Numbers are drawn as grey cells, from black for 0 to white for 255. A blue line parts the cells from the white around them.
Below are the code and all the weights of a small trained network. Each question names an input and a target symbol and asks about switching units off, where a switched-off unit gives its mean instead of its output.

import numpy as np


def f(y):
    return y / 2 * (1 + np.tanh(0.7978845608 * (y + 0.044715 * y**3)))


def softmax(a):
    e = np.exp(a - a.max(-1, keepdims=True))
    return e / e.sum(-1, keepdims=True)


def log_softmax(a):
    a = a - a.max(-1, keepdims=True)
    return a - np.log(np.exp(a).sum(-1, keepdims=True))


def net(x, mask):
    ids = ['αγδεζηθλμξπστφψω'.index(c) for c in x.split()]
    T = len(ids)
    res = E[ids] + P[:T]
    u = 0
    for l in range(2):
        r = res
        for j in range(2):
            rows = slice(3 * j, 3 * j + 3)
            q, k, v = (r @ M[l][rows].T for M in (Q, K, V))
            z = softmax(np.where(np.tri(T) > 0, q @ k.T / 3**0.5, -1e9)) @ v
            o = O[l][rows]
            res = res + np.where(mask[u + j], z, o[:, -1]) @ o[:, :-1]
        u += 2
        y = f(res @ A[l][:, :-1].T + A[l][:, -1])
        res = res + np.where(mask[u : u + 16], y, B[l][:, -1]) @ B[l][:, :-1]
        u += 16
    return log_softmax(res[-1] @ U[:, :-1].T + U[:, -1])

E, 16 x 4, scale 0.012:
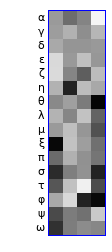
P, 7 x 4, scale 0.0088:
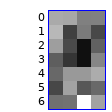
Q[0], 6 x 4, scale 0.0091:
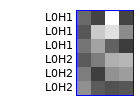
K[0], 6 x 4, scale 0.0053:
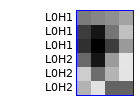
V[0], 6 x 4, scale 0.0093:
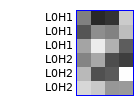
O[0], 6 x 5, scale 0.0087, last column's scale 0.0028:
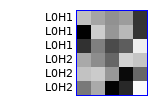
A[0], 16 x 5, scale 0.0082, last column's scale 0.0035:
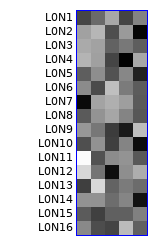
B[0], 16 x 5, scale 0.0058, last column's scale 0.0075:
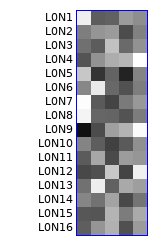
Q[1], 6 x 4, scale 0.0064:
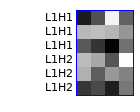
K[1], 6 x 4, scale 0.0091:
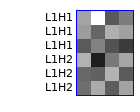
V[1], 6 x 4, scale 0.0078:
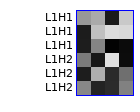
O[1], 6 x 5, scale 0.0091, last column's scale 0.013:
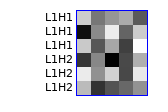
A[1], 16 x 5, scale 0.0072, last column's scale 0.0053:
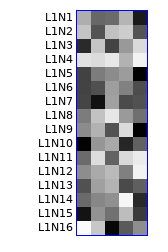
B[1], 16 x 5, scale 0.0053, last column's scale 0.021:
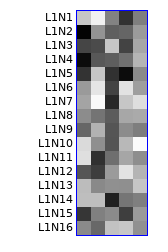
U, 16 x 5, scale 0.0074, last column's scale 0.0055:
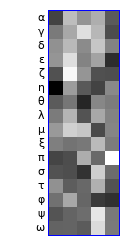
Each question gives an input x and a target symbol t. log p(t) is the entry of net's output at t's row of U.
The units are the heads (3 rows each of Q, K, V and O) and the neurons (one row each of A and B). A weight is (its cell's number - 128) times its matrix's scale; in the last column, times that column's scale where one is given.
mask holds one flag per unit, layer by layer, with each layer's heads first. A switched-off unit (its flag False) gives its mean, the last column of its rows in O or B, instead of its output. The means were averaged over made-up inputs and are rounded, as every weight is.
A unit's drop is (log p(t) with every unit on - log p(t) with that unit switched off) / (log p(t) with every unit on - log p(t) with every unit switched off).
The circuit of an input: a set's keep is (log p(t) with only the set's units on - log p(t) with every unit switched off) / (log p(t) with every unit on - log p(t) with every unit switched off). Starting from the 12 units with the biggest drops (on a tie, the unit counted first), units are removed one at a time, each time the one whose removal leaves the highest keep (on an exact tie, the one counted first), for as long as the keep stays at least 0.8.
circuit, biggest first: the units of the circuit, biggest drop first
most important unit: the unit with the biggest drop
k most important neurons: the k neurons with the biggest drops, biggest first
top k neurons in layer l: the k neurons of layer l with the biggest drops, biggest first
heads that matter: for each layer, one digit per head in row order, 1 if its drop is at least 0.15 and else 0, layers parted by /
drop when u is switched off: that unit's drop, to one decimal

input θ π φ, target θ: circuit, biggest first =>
L1H2, L0H1, L1H1
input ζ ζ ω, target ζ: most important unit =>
L0H2
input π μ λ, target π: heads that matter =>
11 / 11
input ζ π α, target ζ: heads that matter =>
01 / 11
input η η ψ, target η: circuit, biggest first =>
L1H2, L0H2
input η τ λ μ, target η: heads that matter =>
10 / 11
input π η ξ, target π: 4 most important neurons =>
L1N7, L1N10, L0N13, L1N6
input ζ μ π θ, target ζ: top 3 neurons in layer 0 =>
L0N12, L0N4, L0N3
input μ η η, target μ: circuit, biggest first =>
L0H1, L0H2, L1H2, L0N13
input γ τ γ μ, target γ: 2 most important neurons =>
L0N13, L0N4
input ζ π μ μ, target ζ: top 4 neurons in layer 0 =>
L0N12, L0N4, L0N3, L0N9
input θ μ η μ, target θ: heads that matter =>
11 / 01
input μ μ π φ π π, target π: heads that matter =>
01 / 01
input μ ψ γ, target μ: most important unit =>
L0H1
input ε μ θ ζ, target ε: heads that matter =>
11 / 10
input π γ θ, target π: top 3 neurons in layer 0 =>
L0N13, L0N12, L0N10
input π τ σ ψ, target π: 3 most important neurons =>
L0N13, L1N10, L0N16
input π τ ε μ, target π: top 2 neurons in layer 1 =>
L1N10, L1N4
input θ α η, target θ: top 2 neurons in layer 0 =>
L0N13, L0N12
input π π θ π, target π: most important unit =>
L0H1
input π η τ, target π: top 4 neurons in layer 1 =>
L1N10, L1N7, L1N6, L1N4
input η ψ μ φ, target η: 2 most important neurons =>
L0N12, L1N15
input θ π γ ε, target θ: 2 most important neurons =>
L0N12, L0N13
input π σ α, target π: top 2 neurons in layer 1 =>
L1N10, L1N4
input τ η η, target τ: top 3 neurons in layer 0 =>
L0N7, L0N1, L0N5
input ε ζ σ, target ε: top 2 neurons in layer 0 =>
L0N4, L0N9
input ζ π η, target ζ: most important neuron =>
L0N12
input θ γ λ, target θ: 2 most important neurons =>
L0N12, L0N13
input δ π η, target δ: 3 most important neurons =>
L0N4, L1N7, L0N9
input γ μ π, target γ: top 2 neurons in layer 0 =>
L0N13, L0N4
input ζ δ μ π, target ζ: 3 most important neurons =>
L0N12, L0N4, L0N3
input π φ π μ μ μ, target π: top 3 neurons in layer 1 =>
L1N10, L1N7, L1N6
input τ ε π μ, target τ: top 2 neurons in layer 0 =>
L0N7, L0N13
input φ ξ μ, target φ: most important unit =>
L0N12
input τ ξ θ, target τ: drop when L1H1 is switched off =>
0.5
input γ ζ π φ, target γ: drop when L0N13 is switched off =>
0.3
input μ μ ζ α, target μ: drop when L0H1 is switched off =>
0.4
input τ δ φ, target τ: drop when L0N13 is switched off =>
0.2
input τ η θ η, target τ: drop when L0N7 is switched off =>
0.7
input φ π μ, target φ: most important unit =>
L0H2
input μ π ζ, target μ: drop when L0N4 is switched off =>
0.0
